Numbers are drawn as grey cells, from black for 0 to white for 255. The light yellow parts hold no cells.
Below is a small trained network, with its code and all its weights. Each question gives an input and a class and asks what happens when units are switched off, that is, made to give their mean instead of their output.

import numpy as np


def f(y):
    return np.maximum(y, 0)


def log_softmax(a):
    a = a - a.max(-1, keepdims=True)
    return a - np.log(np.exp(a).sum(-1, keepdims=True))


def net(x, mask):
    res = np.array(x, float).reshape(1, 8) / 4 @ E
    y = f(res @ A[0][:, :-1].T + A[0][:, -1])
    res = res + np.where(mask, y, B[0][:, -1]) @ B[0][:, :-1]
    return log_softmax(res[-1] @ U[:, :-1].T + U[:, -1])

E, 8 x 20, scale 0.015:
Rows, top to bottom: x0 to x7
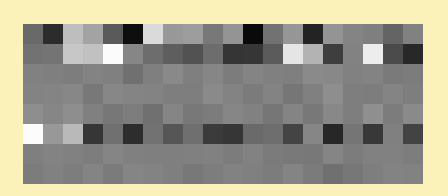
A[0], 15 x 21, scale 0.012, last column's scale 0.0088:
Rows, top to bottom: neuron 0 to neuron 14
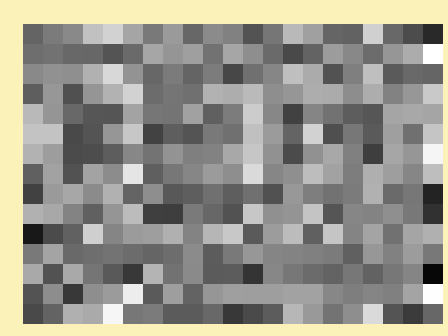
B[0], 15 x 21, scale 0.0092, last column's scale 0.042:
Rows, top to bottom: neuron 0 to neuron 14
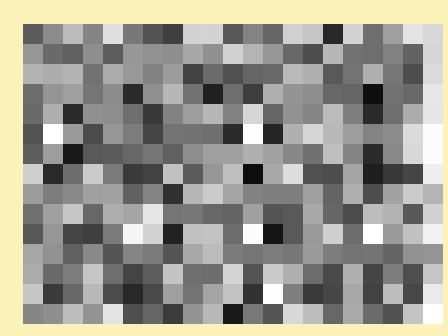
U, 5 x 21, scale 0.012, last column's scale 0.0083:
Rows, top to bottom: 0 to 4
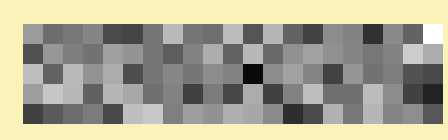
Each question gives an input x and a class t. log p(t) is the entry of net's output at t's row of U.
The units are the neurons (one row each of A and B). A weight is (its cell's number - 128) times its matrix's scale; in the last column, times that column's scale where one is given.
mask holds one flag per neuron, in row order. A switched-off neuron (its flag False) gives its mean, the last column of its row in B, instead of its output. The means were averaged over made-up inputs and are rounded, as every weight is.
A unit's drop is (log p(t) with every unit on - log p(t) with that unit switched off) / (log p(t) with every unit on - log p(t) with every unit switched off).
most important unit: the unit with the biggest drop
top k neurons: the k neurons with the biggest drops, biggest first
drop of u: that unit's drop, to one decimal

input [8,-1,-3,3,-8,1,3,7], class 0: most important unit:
neuron 12
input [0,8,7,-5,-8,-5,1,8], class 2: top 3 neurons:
[neuron 5; neuron 2; neuron 6]
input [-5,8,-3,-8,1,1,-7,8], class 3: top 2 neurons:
[neuron 5; neuron 9]
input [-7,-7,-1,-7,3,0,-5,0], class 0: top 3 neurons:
[neuron 7; neuron 13; neuron 10]
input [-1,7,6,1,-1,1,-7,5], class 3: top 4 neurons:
[neuron 2; neuron 7; neuron 13; neuron 6]
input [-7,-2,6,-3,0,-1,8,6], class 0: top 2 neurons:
[neuron 7; neuron 13]
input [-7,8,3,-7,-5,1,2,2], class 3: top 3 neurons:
[neuron 5; neuron 9; neuron 2]
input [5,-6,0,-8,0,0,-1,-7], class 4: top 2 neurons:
[neuron 7; neuron 13]
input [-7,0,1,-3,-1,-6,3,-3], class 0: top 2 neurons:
[neuron 14; neuron 13]
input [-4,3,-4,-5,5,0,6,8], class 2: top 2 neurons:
[neuron 10; neuron 7]
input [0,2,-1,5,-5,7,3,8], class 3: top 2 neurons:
[neuron 7; neuron 13]
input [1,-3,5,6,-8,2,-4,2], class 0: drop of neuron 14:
0.4
